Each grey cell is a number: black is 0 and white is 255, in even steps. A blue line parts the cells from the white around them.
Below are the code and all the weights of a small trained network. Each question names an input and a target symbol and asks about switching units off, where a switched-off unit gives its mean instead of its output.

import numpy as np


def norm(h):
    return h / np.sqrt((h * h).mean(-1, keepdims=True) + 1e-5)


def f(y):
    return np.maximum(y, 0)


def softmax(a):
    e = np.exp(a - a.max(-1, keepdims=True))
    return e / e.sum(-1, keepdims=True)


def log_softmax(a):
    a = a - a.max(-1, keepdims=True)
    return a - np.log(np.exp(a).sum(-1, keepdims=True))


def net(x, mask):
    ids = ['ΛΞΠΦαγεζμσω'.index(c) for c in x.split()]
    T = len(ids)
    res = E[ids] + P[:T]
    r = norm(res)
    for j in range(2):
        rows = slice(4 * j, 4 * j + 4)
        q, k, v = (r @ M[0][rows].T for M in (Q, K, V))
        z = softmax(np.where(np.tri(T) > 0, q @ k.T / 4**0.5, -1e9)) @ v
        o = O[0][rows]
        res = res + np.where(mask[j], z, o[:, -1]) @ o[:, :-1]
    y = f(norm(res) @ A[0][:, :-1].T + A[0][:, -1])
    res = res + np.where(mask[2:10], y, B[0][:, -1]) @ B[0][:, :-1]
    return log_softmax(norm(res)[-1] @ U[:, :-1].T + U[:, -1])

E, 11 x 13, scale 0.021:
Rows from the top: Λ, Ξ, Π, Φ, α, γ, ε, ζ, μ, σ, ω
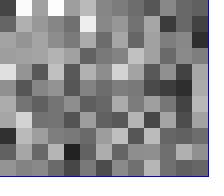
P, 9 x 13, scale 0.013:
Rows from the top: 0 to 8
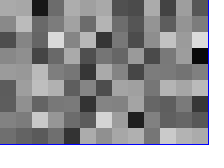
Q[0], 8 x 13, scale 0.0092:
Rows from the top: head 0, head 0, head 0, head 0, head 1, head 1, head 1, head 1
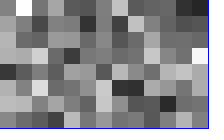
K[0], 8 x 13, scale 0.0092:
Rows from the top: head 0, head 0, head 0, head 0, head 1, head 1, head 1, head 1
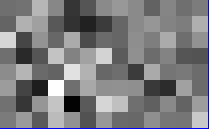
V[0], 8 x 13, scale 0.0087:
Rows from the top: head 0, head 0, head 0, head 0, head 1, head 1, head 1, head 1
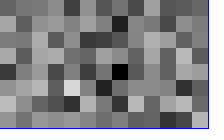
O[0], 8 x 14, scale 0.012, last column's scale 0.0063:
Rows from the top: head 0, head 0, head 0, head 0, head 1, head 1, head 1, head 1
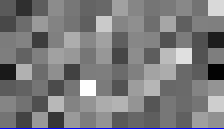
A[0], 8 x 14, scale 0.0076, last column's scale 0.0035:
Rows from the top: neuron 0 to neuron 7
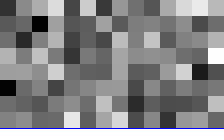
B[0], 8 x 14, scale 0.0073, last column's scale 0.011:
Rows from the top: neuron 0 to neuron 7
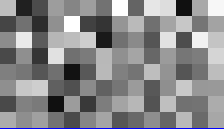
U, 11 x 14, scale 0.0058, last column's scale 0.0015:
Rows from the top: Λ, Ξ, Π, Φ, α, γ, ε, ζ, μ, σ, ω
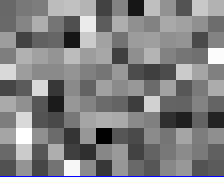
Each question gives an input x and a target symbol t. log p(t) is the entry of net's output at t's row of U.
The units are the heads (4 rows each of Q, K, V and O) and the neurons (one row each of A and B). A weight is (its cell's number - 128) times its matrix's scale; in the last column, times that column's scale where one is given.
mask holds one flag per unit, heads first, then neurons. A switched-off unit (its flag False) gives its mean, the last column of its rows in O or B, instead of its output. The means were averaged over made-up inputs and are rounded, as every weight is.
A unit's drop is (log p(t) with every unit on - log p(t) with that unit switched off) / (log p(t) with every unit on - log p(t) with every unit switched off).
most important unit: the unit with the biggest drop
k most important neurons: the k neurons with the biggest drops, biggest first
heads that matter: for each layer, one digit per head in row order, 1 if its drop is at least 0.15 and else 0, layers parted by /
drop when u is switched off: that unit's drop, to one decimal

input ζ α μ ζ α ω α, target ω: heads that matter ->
10
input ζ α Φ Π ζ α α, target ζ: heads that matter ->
10
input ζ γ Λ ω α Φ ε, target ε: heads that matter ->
11
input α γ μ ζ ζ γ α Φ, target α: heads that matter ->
01
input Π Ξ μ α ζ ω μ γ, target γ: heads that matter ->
01
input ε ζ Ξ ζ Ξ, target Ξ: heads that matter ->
11
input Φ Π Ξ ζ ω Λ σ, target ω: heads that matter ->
10
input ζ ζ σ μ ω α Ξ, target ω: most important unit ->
head 0
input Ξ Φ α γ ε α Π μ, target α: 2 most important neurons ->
(neuron 7; neuron 0)
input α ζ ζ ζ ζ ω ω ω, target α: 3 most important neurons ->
(neuron 0; neuron 7; neuron 2)
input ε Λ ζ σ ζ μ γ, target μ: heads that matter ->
01
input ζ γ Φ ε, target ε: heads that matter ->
11
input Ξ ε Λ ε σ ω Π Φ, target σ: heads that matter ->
01
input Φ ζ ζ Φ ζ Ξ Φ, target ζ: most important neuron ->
(neuron 0)
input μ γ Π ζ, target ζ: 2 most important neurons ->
(neuron 2; neuron 0)
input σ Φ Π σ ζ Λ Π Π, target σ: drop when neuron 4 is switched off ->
0.1
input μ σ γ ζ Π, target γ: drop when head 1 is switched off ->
1.0
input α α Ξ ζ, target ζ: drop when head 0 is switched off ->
0.7
